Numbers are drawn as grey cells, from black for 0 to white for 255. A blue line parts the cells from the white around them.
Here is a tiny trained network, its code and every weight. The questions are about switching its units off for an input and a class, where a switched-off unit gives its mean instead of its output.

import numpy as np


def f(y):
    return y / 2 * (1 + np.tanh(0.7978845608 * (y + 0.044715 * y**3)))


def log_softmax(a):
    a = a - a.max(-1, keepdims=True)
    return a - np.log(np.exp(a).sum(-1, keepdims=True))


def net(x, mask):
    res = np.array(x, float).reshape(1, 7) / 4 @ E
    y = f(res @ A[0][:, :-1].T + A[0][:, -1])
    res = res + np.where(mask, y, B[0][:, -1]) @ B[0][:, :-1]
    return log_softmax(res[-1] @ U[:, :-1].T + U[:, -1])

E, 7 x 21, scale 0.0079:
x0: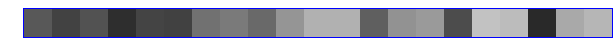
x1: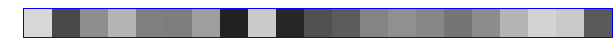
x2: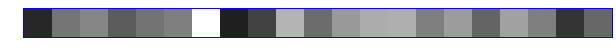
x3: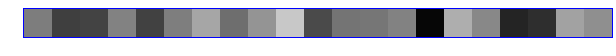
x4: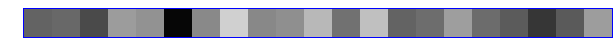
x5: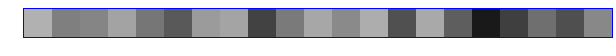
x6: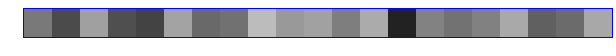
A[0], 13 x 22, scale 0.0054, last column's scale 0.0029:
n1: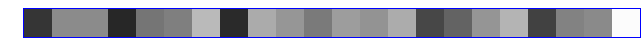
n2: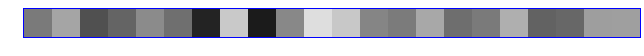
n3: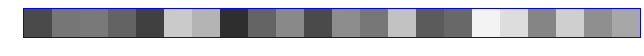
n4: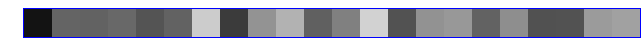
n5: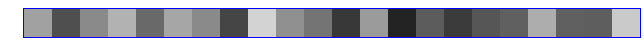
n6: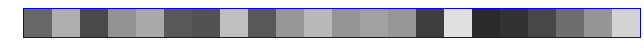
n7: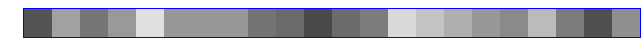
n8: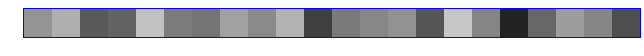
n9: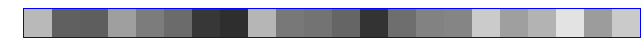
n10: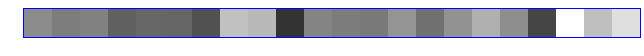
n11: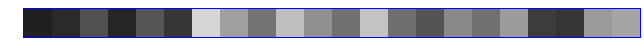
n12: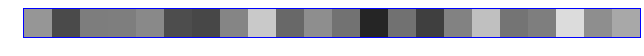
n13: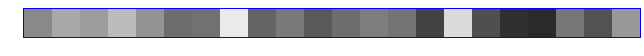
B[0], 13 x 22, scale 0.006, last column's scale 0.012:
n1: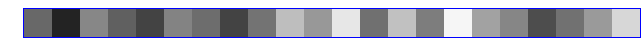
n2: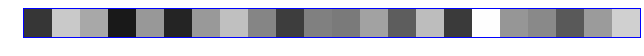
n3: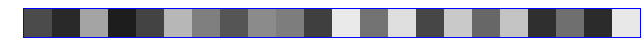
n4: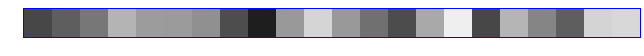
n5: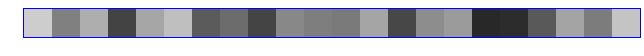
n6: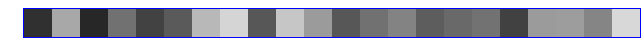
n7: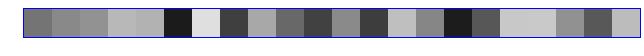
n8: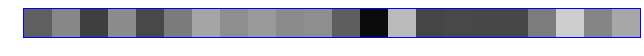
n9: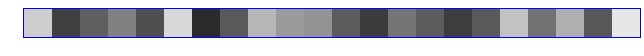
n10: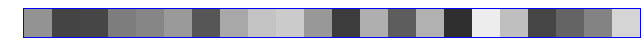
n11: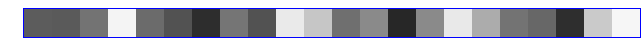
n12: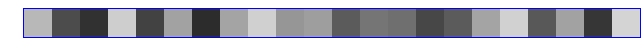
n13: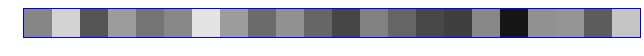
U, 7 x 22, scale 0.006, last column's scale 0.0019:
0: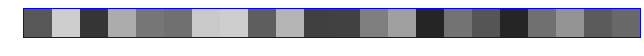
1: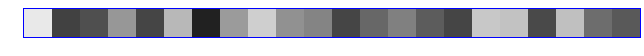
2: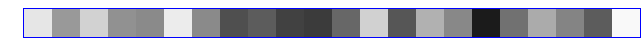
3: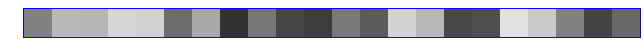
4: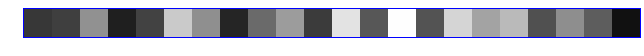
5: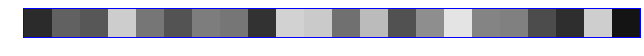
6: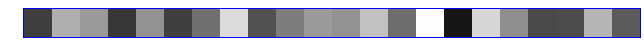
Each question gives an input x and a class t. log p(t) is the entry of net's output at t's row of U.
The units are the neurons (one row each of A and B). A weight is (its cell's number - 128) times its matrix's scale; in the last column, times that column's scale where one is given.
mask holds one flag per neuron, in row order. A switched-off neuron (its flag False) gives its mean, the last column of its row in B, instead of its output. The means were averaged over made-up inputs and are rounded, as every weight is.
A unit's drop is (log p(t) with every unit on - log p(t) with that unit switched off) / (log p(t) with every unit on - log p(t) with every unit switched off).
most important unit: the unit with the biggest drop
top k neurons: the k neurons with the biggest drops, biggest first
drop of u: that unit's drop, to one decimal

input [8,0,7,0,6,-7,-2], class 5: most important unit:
n11
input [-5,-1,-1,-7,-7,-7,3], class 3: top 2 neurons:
(n7, n1)
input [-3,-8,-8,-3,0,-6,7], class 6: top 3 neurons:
(n2, n9, n3)
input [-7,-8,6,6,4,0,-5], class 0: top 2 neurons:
(n13, n8)
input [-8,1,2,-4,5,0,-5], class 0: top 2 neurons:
(n13, n6)
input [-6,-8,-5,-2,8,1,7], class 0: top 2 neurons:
(n13, n6)
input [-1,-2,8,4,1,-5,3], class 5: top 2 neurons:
(n11, n4)
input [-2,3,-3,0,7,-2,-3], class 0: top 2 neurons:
(n13, n6)
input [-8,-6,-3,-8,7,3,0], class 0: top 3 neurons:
(n13, n6, n10)
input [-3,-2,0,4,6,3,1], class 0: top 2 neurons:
(n13, n6)
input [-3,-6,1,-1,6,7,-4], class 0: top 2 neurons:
(n13, n6)
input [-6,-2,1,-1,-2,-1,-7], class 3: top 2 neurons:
(n7, n11)
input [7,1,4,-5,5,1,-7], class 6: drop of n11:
-0.1
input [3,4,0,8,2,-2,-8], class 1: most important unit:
n12
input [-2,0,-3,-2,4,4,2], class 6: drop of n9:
0.1
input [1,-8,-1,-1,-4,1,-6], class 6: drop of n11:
-0.1
